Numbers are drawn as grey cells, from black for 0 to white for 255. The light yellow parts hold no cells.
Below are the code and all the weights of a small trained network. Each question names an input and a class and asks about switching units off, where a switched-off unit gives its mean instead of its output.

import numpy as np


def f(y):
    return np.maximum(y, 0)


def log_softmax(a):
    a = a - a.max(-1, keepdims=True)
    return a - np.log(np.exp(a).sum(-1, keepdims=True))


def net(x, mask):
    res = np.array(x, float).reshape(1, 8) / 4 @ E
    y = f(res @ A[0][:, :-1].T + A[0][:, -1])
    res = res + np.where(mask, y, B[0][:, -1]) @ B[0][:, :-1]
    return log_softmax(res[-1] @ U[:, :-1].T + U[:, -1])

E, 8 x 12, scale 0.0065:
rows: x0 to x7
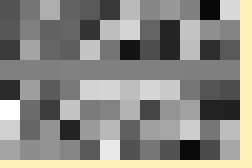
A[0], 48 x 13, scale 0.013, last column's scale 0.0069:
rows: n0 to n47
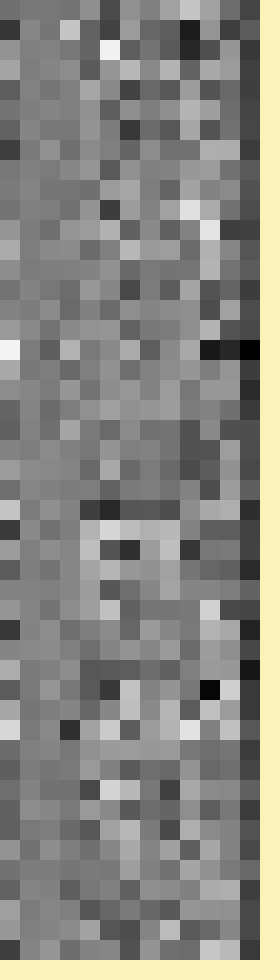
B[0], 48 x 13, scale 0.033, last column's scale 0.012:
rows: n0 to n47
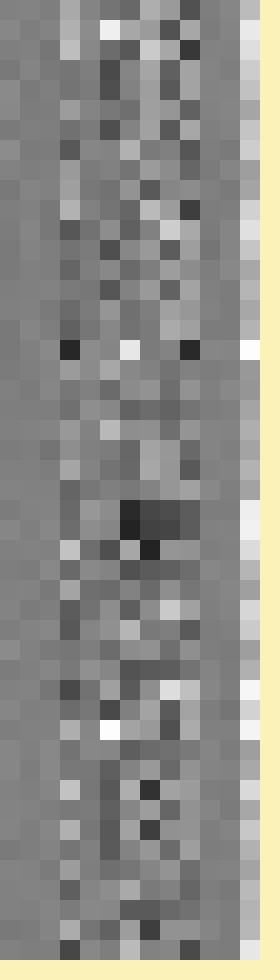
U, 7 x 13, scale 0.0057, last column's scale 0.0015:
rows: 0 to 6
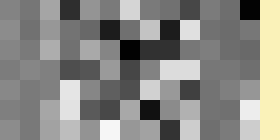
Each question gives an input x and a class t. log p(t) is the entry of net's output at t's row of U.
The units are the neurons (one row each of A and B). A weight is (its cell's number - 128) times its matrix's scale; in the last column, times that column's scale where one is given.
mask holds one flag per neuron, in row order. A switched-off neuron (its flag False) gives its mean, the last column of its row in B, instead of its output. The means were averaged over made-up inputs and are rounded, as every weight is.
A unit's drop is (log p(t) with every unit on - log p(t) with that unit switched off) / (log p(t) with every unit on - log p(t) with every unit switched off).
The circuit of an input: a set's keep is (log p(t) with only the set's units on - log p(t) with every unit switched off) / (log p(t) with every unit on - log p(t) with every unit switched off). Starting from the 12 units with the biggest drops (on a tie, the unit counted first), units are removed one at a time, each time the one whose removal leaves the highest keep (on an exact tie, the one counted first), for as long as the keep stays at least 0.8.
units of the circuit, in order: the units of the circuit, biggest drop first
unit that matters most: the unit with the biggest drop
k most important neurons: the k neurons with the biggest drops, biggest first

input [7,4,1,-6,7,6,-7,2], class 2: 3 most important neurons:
(n26 n36 n28)
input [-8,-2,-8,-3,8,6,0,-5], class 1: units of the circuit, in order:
(n35)
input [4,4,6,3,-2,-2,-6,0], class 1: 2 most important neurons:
(n36 n6)
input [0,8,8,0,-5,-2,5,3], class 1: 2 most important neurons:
(n6 n4)
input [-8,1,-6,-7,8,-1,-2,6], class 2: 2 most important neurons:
(n26 n34)
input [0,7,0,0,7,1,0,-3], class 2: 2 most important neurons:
(n26 n27)
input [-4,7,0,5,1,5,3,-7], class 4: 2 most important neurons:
(n10 n0)
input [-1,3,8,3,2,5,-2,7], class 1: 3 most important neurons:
(n4 n6 n14)
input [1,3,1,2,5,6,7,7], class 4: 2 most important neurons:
(n2 n1)
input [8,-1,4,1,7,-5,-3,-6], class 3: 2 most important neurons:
(n34 n25)
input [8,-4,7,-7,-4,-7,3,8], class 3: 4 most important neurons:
(n34 n17 n24 n15)
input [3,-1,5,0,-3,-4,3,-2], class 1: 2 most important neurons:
(n17 n6)
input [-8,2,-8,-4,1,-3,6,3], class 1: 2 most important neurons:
(n35 n3)
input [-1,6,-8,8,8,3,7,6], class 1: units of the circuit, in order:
(n3)
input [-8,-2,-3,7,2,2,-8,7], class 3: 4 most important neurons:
(n11 n30 n36 n16)
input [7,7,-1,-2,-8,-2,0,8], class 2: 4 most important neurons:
(n25 n45 n33 n10)
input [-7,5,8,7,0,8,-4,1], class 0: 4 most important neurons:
(n17 n35 n3 n12)
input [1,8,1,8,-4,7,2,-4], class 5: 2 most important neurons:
(n39 n41)
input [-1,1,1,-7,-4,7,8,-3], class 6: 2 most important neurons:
(n36 n47)
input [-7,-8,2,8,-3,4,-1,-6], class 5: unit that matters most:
n27
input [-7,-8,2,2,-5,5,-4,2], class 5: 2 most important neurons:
(n27 n34)
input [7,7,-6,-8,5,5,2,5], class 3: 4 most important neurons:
(n34 n27 n46 n15)
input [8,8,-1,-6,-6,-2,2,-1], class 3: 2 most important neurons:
(n34 n27)
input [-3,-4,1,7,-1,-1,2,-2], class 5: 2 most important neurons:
(n34 n27)
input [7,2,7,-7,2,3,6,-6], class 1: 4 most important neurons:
(n6 n14 n4 n11)
